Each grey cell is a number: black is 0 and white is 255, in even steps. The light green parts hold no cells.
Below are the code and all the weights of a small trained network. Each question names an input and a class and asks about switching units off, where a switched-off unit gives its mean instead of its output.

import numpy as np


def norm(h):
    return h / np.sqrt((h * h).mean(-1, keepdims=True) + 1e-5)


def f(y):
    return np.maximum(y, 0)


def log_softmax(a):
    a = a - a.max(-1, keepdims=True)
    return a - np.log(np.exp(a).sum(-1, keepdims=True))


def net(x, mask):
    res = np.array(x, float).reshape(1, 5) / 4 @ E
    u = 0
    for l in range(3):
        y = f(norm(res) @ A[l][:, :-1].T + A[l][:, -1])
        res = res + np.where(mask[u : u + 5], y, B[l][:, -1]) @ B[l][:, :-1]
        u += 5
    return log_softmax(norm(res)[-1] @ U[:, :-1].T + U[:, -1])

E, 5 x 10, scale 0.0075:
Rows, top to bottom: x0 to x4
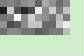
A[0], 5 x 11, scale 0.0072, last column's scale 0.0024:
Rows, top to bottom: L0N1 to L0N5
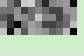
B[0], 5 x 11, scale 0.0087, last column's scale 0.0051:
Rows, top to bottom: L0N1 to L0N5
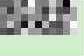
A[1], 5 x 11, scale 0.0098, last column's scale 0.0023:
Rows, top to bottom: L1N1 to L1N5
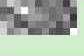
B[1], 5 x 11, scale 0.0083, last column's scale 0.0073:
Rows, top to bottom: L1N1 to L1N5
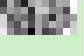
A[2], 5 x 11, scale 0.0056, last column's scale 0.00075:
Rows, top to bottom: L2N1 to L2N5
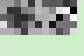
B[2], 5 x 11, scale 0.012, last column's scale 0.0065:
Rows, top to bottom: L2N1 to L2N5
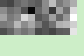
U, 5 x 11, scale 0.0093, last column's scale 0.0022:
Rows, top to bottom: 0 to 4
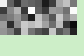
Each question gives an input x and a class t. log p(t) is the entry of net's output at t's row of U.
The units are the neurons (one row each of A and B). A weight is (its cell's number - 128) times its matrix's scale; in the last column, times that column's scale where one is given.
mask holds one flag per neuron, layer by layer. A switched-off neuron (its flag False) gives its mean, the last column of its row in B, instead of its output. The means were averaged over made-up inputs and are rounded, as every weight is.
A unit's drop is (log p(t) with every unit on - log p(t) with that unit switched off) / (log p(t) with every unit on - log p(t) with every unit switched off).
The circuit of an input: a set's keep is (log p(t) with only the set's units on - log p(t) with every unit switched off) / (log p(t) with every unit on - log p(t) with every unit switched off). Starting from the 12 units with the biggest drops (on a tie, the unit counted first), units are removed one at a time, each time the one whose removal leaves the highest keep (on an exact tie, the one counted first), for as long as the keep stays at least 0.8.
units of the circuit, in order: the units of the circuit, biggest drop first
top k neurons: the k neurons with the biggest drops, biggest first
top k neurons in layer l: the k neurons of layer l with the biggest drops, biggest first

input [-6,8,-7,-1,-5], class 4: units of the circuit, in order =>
L2N3
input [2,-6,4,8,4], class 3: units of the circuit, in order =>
L0N5, L1N2
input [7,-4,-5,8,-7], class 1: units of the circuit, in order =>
L0N1, L0N4
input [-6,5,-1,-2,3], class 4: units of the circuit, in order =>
L1N1, L2N3
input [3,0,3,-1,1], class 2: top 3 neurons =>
L0N4, L0N1, L0N3
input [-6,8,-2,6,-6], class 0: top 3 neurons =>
L1N2, L2N3, L1N1
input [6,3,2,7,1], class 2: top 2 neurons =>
L2N2, L0N4
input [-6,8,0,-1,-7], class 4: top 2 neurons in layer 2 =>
L2N3, L2N4
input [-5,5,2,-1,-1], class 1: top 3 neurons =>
L1N5, L1N4, L1N2
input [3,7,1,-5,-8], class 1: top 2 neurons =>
L1N5, L1N2
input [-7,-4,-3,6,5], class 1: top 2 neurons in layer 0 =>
L0N1, L0N4
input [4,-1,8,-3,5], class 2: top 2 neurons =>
L0N4, L0N1
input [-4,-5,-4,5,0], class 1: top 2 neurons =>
L0N1, L0N4
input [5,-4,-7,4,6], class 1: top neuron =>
L0N1
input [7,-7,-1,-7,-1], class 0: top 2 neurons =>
L1N5, L0N5
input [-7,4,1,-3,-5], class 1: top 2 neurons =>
L1N5, L1N2
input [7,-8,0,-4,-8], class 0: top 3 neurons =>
L1N5, L0N5, L2N4
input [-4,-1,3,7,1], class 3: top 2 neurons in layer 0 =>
L0N1, L0N5
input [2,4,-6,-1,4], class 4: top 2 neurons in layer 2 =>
L2N3, L2N2
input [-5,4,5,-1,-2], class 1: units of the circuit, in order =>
L1N2
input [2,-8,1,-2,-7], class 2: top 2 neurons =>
L1N5, L1N2
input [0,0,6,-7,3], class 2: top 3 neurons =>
L0N4, L0N1, L1N5
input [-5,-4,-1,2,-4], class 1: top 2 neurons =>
L0N1, L0N4
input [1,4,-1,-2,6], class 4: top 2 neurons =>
L0N1, L1N1
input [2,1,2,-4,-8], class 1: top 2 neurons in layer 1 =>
L1N1, L1N2
